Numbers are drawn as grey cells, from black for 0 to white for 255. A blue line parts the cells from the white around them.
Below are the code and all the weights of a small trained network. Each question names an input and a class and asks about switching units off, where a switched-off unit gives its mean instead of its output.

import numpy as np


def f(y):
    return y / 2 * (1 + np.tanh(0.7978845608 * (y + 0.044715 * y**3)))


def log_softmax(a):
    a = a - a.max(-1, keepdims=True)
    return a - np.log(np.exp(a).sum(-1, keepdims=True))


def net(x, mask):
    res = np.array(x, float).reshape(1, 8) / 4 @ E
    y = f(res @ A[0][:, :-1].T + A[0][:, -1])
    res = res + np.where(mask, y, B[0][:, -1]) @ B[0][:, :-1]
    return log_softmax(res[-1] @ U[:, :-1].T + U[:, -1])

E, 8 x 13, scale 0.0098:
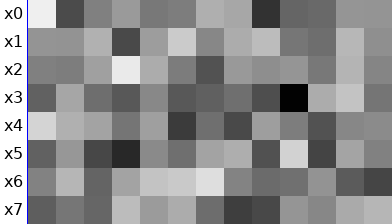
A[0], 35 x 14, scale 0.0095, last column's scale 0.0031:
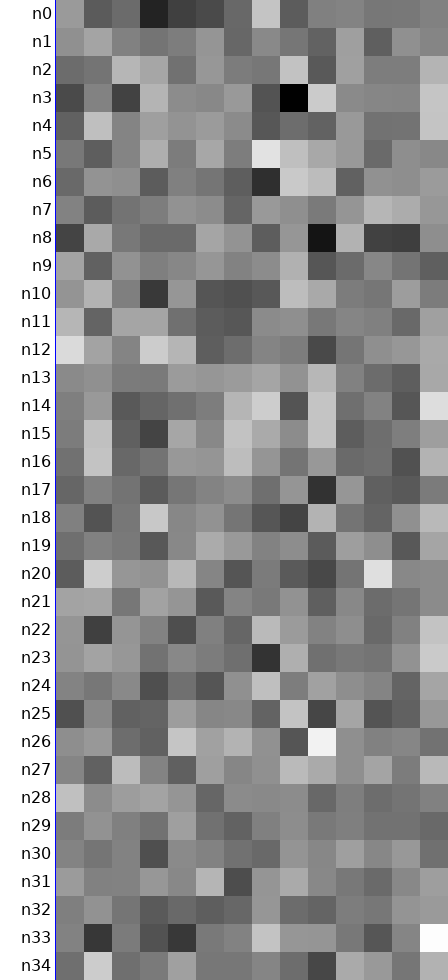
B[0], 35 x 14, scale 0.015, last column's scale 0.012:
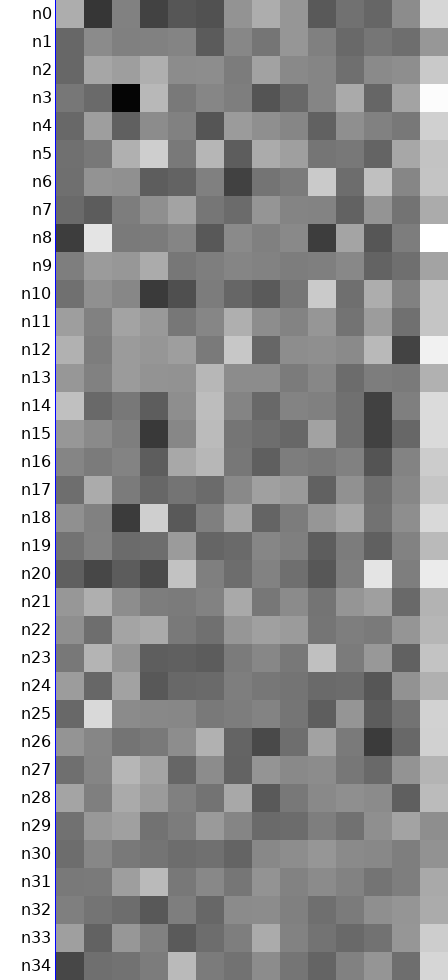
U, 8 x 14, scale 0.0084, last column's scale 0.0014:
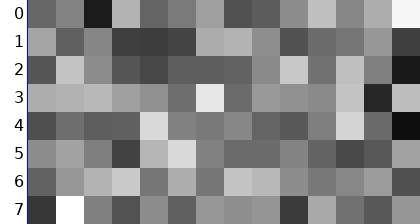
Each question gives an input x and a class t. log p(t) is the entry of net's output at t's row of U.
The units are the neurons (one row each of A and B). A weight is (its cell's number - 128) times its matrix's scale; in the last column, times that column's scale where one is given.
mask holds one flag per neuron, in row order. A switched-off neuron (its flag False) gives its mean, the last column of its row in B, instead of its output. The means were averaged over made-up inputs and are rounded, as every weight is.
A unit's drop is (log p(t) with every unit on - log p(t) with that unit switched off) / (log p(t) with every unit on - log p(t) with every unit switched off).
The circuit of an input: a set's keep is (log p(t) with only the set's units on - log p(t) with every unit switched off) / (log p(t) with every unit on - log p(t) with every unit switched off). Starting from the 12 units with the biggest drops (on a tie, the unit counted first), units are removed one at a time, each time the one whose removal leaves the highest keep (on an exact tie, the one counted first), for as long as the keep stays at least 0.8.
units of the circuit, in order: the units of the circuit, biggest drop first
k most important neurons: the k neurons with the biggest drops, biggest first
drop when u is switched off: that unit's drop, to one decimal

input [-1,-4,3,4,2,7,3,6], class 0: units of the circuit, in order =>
(n3)
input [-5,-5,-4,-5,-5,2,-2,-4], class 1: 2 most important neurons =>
(n33 n0)
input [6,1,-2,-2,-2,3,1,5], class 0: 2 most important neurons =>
(n3 n18)
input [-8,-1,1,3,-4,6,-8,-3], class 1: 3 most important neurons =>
(n0 n33 n24)
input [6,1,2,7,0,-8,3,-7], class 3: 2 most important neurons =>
(n12 n28)
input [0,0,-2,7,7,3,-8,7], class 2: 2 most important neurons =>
(n10 n6)
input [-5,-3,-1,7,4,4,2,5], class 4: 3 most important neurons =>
(n20 n34 n3)
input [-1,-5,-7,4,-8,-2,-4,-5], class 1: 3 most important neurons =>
(n0 n33 n24)
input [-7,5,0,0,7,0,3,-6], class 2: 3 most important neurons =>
(n10 n6 n23)
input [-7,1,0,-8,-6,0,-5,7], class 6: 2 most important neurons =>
(n5 n27)
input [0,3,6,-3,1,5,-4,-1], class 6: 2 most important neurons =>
(n5 n27)
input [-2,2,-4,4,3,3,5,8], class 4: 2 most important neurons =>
(n20 n34)
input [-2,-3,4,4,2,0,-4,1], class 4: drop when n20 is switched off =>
0.2
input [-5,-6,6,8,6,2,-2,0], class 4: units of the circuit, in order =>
(n20)
